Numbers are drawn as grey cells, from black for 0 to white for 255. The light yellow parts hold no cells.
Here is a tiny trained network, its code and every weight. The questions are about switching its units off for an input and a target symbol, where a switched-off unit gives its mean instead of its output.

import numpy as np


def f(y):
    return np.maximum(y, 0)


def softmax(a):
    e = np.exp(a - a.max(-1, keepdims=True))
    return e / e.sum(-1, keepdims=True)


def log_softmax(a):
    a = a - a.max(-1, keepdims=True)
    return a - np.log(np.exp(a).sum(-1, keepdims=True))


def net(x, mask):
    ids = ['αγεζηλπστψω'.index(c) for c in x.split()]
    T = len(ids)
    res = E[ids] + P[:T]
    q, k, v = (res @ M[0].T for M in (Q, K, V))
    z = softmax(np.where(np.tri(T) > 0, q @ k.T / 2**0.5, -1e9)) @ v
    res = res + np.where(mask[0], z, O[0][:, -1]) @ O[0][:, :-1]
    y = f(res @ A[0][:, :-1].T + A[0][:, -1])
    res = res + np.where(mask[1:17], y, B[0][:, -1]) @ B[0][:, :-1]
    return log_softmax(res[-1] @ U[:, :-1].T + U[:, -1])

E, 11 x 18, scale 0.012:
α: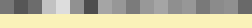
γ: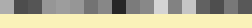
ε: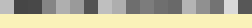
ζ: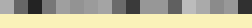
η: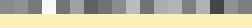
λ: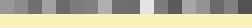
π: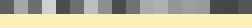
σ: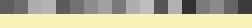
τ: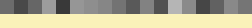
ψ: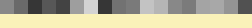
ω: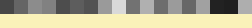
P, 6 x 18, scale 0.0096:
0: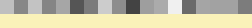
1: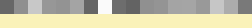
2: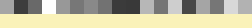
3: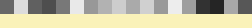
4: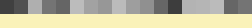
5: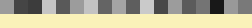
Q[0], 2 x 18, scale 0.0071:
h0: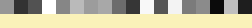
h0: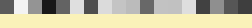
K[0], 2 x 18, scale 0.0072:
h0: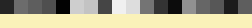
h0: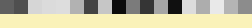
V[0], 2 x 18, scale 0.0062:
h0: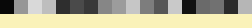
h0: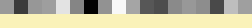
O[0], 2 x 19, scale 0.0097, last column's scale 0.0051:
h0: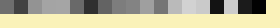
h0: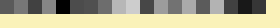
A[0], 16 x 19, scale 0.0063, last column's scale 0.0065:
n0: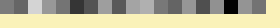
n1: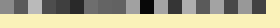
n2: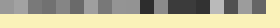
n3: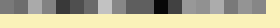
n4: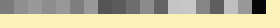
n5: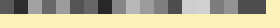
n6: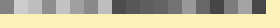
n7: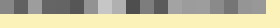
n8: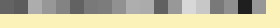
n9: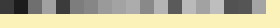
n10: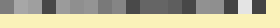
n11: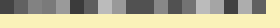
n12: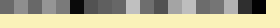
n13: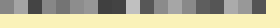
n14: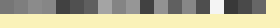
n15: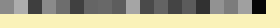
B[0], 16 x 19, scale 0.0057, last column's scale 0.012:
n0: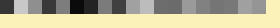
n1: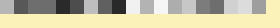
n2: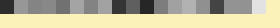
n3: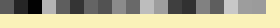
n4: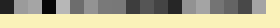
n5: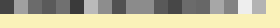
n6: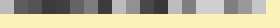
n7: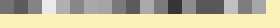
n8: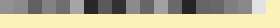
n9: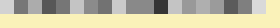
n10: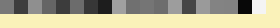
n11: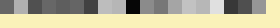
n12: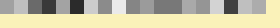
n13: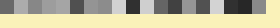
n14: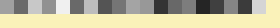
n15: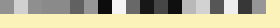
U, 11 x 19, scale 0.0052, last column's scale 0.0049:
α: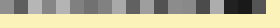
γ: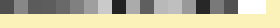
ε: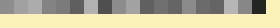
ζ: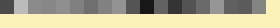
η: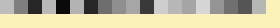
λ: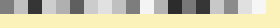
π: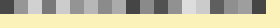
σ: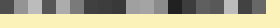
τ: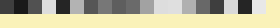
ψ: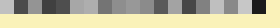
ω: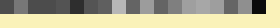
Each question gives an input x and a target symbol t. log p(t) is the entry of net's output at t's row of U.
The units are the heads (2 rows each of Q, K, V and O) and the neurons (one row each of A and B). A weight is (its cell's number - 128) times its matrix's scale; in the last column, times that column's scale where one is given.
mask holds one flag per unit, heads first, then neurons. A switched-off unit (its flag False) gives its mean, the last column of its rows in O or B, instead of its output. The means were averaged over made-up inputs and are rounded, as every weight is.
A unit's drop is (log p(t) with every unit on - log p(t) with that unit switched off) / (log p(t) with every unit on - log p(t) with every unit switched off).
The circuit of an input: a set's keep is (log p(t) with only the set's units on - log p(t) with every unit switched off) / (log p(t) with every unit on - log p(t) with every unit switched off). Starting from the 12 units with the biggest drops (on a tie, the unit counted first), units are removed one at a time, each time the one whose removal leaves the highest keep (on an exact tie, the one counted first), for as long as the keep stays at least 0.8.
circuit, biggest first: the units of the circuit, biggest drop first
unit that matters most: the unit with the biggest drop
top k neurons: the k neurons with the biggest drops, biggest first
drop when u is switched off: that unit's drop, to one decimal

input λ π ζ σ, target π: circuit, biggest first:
[h0]
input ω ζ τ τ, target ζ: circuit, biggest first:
[h0, n15, n10, n2]
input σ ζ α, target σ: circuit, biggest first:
[h0, n8, n4, n5]
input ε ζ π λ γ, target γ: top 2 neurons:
[n2, n1]
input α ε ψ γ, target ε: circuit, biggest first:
[h0, n15, n14, n1]
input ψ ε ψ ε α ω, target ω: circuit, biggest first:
[h0, n12]
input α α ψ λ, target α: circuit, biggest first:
[h0, n14, n9]
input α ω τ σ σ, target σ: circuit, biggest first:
[n8, h0, n5]
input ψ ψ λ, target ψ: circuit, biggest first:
[h0, n6]
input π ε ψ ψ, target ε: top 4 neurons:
[n14, n15, n1, n2]
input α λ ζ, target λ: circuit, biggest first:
[n10, n2]
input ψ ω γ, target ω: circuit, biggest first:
[h0, n12, n5]
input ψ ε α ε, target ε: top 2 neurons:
[n14, n15]
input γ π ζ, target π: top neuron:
[n4]
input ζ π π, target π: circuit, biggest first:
[h0, n4]
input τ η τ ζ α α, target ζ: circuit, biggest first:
[h0, n15, n2]
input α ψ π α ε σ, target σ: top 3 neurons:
[n8, n4, n5]
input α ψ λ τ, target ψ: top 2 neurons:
[n6, n10]
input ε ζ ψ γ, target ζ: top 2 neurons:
[n15, n10]
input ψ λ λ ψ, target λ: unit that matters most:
n10
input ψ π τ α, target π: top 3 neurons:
[n4, n10, n8]
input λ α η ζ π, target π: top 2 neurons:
[n10, n4]
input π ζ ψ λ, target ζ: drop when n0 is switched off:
0.0
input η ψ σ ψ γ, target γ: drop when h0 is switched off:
0.5
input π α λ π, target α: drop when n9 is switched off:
0.2
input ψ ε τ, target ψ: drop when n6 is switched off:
0.3
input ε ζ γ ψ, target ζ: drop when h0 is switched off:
1.4
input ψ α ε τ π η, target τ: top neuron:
[n12]
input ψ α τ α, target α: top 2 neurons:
[n14, n9]
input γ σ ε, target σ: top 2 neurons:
[n8, n4]
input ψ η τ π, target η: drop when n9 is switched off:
0.1
